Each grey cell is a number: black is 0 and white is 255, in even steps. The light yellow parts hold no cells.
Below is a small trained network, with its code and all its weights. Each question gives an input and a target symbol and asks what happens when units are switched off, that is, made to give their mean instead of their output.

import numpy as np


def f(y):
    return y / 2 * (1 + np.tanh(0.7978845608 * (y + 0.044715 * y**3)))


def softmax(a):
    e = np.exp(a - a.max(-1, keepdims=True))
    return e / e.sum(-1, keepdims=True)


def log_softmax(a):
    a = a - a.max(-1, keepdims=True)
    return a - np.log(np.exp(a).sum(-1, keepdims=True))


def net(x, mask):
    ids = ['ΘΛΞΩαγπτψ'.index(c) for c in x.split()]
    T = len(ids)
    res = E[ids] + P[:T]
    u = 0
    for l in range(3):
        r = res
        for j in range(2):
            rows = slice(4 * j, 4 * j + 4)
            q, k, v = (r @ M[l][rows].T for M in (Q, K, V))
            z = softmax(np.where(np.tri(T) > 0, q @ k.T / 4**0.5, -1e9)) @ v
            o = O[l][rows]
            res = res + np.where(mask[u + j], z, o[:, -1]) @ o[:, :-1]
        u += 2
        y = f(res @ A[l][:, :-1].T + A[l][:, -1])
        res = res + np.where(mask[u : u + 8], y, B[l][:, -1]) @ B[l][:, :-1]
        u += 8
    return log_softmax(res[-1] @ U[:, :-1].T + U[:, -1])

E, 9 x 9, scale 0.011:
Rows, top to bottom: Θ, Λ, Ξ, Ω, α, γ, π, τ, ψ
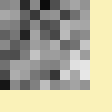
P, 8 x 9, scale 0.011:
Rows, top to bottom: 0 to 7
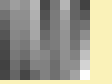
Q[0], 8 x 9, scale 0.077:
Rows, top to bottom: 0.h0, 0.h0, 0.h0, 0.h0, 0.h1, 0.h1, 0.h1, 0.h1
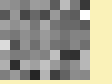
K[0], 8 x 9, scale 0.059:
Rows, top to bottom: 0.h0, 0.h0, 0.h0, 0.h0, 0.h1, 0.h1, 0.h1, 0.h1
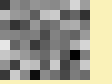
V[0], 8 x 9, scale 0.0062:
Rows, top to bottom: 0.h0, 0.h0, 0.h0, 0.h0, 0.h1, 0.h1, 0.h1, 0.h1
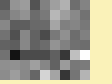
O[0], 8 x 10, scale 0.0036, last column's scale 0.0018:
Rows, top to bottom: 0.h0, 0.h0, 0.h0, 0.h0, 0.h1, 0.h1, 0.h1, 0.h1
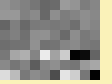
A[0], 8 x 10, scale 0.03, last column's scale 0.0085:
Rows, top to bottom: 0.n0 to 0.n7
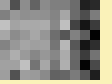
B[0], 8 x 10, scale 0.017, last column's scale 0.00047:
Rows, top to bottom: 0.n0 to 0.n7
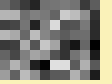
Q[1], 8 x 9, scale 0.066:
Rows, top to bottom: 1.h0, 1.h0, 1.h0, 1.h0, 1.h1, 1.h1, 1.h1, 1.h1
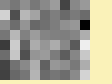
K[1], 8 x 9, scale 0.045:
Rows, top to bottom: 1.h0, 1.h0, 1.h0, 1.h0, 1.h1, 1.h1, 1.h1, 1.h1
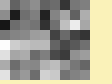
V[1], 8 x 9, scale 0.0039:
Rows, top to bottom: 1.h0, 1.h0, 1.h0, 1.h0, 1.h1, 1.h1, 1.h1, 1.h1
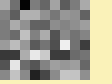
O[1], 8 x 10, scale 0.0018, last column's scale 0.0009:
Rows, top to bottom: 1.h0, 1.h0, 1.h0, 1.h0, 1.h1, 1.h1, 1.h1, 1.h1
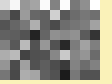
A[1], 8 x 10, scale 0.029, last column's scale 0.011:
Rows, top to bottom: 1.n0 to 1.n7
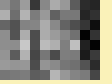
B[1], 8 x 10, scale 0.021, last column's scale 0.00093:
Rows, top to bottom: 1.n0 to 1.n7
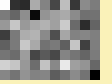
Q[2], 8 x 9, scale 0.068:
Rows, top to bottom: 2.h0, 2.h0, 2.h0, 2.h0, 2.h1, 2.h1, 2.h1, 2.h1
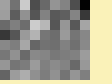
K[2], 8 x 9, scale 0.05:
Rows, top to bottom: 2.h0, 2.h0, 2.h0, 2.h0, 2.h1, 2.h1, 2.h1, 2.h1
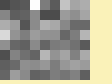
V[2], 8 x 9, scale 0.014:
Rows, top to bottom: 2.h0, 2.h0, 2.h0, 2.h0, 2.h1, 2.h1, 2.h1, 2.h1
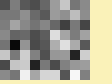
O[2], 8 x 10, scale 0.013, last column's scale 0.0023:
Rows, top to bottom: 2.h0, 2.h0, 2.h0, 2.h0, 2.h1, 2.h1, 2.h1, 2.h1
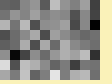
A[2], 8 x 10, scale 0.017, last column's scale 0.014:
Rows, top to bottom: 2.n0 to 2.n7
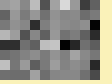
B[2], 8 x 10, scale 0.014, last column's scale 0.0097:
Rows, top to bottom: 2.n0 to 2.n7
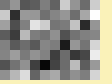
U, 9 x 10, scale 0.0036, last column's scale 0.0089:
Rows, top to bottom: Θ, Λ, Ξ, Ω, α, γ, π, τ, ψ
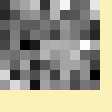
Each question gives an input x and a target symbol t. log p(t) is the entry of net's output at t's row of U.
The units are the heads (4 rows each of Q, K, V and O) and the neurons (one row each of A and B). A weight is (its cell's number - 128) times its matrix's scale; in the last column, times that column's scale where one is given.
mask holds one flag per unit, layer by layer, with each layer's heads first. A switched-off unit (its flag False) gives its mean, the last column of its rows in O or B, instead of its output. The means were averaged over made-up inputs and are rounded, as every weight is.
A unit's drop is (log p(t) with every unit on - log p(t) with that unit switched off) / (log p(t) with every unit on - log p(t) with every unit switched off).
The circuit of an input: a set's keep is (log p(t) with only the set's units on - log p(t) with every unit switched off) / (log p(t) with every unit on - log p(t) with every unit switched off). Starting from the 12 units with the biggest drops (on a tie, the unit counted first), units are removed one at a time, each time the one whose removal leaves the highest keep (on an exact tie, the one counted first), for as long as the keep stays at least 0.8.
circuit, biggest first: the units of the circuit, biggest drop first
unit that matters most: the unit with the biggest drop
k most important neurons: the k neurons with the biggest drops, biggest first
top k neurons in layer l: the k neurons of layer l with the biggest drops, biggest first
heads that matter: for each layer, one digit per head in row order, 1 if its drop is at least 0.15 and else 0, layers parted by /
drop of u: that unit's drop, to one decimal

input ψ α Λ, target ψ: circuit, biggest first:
0.h1, 2.h0, 2.h1, 0.n6
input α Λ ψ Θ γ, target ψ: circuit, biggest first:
2.h0, 2.h1, 0.n6
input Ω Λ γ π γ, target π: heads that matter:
00 / 00 / 11
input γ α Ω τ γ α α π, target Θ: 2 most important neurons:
2.n4, 0.n3
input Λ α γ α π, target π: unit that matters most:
0.h1
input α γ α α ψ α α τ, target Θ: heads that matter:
00 / 00 / 10
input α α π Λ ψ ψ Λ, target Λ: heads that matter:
01 / 00 / 10
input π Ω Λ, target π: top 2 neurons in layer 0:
0.n6, 0.n2
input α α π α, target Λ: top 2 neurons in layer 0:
0.n4, 0.n5
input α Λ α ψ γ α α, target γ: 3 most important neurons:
2.n2, 0.n7, 0.n6
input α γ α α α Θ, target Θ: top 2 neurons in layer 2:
2.n4, 2.n7
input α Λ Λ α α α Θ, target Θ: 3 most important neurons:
2.n4, 0.n5, 0.n3
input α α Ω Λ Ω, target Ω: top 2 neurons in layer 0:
0.n6, 0.n2
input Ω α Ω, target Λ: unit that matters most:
0.h1
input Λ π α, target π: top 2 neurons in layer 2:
2.n6, 2.n5
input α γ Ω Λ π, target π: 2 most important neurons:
2.n6, 0.n6
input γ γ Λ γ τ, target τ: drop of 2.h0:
0.4
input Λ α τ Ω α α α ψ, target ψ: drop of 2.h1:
0.6
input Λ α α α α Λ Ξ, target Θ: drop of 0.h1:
0.2
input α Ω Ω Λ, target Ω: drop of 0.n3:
-0.1
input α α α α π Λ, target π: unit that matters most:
2.h1
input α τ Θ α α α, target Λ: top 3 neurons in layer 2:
2.n4, 2.n5, 2.n0
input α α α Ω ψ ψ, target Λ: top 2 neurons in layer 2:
2.n4, 2.n0
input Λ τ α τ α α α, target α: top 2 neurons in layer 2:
2.n5, 2.n1
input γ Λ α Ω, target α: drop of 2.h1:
0.4
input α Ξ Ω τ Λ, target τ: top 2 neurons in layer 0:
0.n6, 0.n2
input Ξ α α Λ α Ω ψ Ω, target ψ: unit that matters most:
2.h1
